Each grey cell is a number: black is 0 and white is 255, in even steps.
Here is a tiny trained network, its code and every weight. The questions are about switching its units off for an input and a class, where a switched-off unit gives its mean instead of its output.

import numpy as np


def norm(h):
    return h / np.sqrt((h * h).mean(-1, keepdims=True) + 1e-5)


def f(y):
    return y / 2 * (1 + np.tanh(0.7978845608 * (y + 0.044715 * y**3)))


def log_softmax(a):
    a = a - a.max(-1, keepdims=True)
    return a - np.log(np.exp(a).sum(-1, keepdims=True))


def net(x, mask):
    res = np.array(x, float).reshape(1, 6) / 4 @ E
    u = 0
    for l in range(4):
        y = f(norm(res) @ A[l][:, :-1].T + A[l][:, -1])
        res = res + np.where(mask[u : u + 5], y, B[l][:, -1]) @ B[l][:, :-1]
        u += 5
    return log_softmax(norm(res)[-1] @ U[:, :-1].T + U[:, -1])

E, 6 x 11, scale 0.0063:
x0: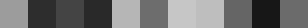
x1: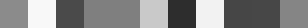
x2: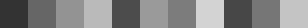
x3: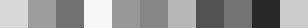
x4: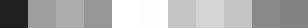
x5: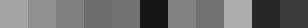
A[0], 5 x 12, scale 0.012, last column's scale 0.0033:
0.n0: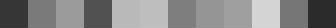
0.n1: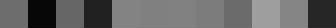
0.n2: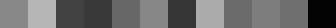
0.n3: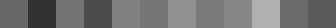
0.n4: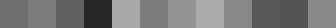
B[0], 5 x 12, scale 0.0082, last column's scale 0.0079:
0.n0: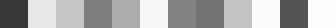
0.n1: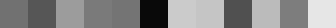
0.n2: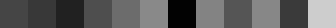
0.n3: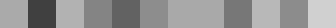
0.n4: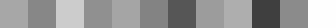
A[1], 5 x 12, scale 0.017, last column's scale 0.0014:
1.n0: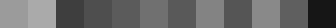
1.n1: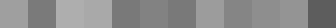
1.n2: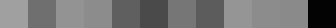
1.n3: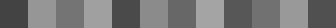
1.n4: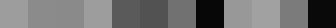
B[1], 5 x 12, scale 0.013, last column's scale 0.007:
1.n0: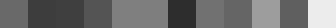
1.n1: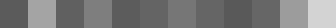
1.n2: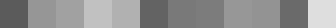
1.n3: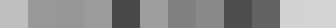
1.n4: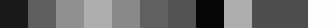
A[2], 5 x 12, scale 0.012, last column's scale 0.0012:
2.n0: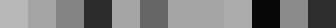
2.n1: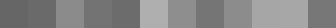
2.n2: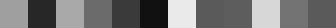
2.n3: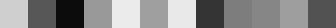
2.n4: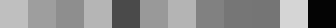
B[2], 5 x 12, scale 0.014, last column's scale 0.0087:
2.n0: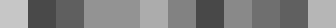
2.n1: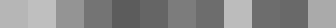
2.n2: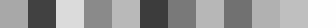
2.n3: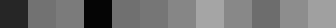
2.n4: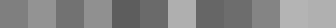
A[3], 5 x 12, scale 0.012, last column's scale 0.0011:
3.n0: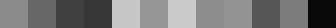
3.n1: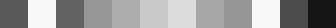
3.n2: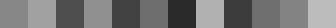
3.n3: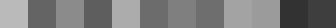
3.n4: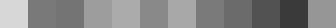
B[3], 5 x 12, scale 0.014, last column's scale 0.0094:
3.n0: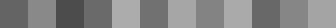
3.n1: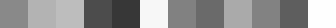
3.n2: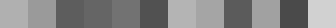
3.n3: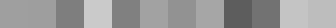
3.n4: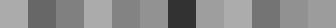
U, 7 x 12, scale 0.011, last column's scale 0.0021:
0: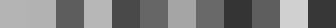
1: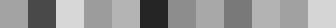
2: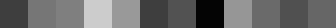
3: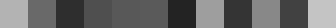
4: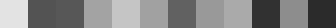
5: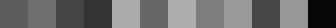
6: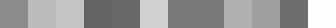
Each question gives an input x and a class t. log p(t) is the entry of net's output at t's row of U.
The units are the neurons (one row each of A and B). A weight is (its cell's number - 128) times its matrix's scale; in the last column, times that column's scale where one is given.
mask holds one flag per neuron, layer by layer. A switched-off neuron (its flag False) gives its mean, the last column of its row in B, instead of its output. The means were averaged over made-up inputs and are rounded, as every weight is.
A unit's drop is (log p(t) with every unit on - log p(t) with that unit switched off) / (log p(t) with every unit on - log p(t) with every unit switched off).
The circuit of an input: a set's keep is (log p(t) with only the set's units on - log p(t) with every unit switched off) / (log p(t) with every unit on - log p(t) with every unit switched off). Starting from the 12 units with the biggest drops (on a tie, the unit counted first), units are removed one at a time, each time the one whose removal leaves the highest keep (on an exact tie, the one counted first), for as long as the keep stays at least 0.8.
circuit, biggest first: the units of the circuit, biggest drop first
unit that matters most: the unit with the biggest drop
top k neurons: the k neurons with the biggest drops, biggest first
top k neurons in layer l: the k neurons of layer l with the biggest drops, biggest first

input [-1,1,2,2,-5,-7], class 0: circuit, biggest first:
1.n3
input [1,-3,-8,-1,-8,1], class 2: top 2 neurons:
1.n4, 1.n2
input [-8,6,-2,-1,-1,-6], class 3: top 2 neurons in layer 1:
1.n0, 1.n3
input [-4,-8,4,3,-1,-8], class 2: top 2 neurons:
1.n4, 0.n1
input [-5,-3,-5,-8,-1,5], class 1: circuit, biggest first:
0.n3, 2.n2
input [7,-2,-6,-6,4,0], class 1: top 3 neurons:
0.n1, 0.n3, 2.n2
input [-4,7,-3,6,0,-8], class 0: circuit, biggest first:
1.n3, 0.n0
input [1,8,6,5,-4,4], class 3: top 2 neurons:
1.n0, 0.n2
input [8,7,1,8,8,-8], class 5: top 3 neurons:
2.n3, 3.n0, 0.n0
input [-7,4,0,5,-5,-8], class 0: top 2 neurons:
1.n3, 0.n2
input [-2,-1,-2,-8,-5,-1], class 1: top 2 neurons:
2.n2, 0.n1
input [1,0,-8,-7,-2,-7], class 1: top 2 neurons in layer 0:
0.n1, 0.n3
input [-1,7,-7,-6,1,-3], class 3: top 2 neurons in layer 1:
1.n0, 1.n2
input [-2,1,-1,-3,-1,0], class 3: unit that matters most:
0.n2
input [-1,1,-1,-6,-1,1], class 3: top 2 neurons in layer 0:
0.n2, 0.n1
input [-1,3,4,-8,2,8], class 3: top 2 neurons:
0.n2, 3.n1
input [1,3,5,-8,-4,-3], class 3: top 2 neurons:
0.n2, 1.n0
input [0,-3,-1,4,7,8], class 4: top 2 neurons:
2.n0, 3.n4
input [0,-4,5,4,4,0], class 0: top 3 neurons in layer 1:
1.n4, 1.n2, 1.n1
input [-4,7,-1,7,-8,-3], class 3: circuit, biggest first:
1.n0
